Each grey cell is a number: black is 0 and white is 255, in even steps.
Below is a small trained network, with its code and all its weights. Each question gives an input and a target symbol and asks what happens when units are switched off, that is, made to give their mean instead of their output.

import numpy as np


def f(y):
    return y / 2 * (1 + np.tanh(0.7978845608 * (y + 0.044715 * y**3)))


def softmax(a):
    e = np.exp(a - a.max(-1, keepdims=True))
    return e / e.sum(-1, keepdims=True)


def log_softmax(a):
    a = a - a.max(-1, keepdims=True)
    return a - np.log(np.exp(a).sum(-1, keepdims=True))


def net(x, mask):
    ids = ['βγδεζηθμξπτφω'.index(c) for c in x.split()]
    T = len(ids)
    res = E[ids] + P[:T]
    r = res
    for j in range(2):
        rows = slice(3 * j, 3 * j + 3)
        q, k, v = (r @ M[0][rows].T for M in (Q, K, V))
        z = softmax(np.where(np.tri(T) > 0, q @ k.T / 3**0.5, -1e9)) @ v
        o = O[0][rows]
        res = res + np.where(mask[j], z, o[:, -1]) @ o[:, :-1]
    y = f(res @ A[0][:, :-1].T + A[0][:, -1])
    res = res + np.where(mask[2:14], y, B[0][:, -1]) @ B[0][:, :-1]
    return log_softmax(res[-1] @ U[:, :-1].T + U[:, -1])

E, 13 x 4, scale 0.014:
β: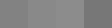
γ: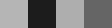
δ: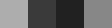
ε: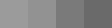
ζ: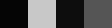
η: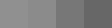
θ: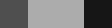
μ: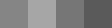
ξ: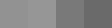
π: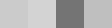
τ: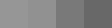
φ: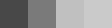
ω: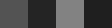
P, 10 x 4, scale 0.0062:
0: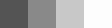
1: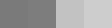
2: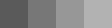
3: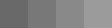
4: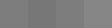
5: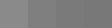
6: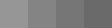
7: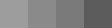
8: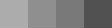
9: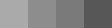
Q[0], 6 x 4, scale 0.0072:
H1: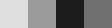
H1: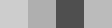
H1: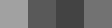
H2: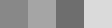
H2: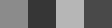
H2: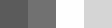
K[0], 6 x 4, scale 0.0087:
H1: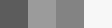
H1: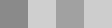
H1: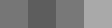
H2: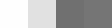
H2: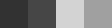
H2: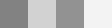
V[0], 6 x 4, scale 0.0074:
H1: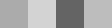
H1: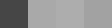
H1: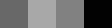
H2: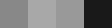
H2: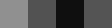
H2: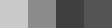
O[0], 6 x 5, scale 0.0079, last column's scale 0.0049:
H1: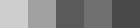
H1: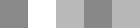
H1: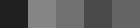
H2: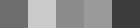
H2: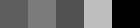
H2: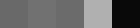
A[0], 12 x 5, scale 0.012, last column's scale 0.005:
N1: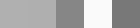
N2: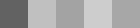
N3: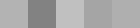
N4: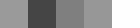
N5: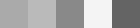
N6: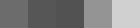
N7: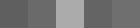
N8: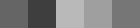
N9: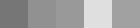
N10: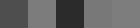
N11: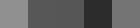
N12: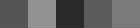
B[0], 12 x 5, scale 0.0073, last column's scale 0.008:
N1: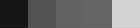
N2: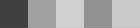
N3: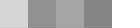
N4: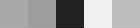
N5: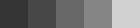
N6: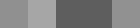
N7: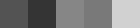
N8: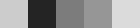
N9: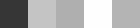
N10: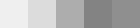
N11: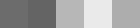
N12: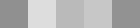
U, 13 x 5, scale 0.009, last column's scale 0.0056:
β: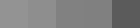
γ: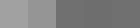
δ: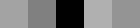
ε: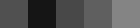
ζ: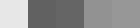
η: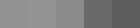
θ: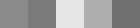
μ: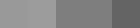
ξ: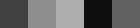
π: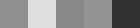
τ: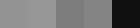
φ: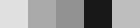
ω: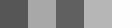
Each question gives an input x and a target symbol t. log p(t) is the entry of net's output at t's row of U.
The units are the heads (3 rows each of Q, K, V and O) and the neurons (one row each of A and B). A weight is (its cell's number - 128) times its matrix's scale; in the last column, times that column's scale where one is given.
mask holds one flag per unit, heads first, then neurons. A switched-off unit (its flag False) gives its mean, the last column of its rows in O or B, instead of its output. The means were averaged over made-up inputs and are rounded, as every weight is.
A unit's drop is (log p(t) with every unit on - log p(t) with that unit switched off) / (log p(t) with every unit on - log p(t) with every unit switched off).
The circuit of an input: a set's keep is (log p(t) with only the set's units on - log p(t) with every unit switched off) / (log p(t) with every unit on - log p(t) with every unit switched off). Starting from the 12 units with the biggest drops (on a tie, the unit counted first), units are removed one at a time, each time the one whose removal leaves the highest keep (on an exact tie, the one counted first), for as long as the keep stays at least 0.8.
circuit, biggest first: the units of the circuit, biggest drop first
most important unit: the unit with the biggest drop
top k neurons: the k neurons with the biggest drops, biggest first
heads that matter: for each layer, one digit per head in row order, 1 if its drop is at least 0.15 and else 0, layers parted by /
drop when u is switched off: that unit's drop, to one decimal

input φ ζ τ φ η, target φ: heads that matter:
10
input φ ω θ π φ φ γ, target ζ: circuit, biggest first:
[N4, N2, N1]
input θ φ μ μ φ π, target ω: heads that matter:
01
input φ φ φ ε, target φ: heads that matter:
11
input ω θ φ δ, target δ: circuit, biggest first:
[N4, H2, N2]
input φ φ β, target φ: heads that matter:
11
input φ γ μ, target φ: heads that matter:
00
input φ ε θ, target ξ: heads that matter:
10
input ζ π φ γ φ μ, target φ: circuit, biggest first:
[N9, H1, N5]
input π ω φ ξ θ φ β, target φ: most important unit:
N9
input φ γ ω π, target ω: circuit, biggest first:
[N1, N5, N9, H1]
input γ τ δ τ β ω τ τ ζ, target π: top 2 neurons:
[N12, N10]
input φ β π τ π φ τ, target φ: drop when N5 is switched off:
0.1
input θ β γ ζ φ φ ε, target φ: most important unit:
N9
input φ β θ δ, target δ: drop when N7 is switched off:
0.1
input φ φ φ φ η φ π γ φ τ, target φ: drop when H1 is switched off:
0.3
